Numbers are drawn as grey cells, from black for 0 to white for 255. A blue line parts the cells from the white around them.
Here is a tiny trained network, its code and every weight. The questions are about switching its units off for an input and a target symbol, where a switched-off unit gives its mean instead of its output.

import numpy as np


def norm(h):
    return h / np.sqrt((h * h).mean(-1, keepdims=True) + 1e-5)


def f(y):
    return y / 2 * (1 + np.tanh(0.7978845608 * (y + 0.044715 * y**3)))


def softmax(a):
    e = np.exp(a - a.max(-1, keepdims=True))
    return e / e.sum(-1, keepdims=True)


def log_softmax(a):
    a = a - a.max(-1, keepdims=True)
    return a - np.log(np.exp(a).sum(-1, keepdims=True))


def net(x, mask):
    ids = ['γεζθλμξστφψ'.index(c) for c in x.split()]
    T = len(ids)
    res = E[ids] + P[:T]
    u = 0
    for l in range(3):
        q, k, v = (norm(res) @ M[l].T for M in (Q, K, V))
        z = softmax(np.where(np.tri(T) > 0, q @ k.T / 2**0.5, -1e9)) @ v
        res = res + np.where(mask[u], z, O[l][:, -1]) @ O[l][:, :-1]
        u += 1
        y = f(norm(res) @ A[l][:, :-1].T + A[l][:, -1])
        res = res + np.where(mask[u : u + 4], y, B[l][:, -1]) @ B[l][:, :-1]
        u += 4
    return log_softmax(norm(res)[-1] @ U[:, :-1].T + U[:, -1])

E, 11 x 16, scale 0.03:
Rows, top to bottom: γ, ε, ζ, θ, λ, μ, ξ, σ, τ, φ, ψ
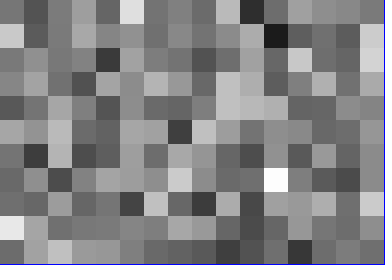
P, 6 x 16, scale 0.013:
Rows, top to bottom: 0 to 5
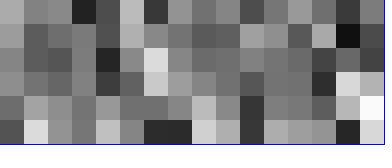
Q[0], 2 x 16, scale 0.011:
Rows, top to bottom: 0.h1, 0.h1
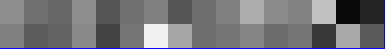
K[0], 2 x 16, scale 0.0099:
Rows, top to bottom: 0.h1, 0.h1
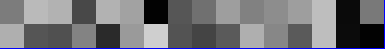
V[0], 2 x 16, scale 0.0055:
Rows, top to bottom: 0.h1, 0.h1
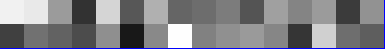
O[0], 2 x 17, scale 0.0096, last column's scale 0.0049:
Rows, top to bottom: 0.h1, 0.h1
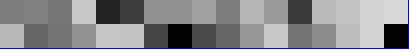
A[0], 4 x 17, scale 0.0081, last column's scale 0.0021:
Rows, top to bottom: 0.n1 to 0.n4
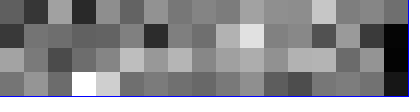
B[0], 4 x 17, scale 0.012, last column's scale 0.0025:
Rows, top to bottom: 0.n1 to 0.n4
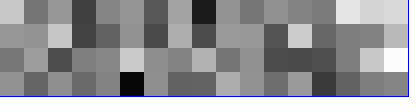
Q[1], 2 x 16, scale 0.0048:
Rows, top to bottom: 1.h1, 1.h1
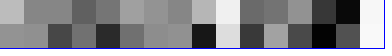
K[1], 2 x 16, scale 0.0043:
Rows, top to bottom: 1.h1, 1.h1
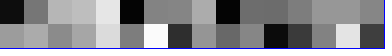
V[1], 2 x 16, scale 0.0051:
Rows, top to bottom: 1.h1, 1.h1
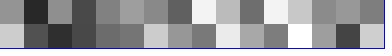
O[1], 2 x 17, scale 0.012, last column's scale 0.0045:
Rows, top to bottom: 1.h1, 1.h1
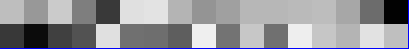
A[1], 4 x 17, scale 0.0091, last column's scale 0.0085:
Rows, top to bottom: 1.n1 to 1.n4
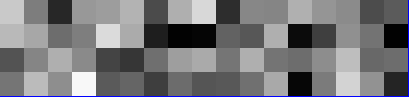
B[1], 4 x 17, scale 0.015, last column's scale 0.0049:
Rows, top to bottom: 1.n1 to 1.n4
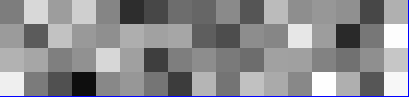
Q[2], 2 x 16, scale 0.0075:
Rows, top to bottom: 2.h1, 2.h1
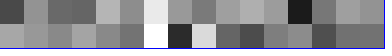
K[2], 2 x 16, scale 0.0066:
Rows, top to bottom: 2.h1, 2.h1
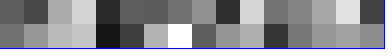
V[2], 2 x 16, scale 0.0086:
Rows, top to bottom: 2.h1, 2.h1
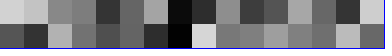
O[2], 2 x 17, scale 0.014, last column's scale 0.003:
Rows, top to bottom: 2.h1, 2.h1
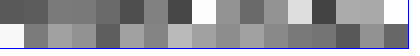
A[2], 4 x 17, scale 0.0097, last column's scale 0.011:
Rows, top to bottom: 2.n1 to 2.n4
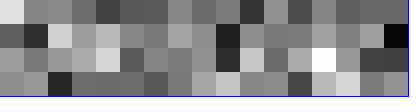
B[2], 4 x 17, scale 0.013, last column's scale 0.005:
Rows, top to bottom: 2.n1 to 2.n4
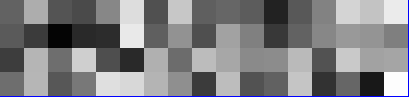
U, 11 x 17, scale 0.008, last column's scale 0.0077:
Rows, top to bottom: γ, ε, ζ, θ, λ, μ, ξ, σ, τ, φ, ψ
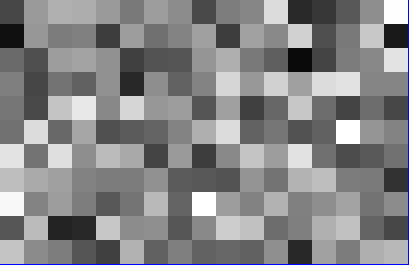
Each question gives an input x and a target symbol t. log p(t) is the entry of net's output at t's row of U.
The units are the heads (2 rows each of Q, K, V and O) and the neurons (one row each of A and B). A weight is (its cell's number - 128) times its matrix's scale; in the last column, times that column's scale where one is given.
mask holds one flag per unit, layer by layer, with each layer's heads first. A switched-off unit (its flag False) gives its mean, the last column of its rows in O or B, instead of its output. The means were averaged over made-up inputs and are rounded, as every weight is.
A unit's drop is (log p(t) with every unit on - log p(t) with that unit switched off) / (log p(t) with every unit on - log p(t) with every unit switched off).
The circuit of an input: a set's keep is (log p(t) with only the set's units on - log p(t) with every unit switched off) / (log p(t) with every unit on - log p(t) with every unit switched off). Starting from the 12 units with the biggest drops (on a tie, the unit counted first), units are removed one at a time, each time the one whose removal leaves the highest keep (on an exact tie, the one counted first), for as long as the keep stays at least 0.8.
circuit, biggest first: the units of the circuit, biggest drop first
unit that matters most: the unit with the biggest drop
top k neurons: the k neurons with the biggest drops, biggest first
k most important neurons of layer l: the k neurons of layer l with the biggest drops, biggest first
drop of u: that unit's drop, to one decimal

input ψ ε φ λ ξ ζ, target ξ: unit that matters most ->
1.n2
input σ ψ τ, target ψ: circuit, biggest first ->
1.h1, 1.n4
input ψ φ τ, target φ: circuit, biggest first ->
1.n4, 0.h1, 2.n4, 1.h1
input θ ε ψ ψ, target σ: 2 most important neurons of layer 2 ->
2.n3, 2.n1
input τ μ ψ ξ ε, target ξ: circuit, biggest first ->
1.n2, 0.h1
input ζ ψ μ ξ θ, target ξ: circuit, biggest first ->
1.n2, 1.h1
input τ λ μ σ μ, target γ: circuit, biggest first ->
2.h1, 0.h1, 1.n4
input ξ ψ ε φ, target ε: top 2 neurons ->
1.n2, 0.n4
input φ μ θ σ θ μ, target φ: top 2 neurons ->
1.n2, 2.n4
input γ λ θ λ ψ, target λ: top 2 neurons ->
1.n2, 2.n2
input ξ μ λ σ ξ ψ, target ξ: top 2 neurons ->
1.n2, 0.n4
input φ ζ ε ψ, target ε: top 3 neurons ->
1.n2, 2.n3, 1.n4
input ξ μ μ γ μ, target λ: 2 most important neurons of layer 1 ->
1.n4, 1.n3
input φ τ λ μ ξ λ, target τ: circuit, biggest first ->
2.h1
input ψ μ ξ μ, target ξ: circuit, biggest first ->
0.h1, 1.n2
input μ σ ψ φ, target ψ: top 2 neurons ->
1.n4, 1.n2
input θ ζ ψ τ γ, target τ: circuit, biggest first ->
0.h1, 1.n4, 1.h1, 2.h1
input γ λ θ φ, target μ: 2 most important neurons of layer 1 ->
1.n1, 1.n2
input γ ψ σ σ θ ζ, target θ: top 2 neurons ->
1.n4, 1.n2
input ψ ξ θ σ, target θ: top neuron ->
1.n4
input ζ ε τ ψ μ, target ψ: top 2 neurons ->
1.n4, 2.n1
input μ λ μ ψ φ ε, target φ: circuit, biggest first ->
1.n4, 0.h1, 1.h1, 2.n4
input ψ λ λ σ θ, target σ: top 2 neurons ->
1.n2, 1.n4
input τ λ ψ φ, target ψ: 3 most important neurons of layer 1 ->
1.n4, 1.n2, 1.n1
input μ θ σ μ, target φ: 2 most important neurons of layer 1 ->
1.n3, 1.n2
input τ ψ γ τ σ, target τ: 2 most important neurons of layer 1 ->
1.n4, 1.n2
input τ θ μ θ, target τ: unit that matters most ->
2.h1
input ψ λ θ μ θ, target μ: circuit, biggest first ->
1.h1, 2.h1
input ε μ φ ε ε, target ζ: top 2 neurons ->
1.n4, 1.n2
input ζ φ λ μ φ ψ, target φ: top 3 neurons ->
1.n4, 2.n4, 1.n2
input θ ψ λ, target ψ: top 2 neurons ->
0.n2, 2.n1
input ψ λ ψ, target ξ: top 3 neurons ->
1.n2, 0.n4, 1.n4
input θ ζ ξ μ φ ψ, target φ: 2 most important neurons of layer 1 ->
1.n4, 1.n2
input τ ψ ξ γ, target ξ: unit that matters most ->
0.h1
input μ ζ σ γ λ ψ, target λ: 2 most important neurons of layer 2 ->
2.n2, 2.n3
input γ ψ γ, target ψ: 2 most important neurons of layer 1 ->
1.n4, 1.n2
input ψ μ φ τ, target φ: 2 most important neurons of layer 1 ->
1.n4, 1.n2
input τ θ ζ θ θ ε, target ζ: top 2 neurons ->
1.n4, 0.n4
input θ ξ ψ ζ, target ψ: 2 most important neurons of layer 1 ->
1.n4, 1.n2
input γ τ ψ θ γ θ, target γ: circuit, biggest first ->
1.h1
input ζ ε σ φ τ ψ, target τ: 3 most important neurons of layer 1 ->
1.n4, 1.n2, 1.n1
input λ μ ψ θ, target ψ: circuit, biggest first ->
1.h1, 1.n4
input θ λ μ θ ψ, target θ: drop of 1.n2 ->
0.2
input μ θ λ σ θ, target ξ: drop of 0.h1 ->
0.4
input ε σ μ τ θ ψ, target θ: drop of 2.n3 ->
0.2
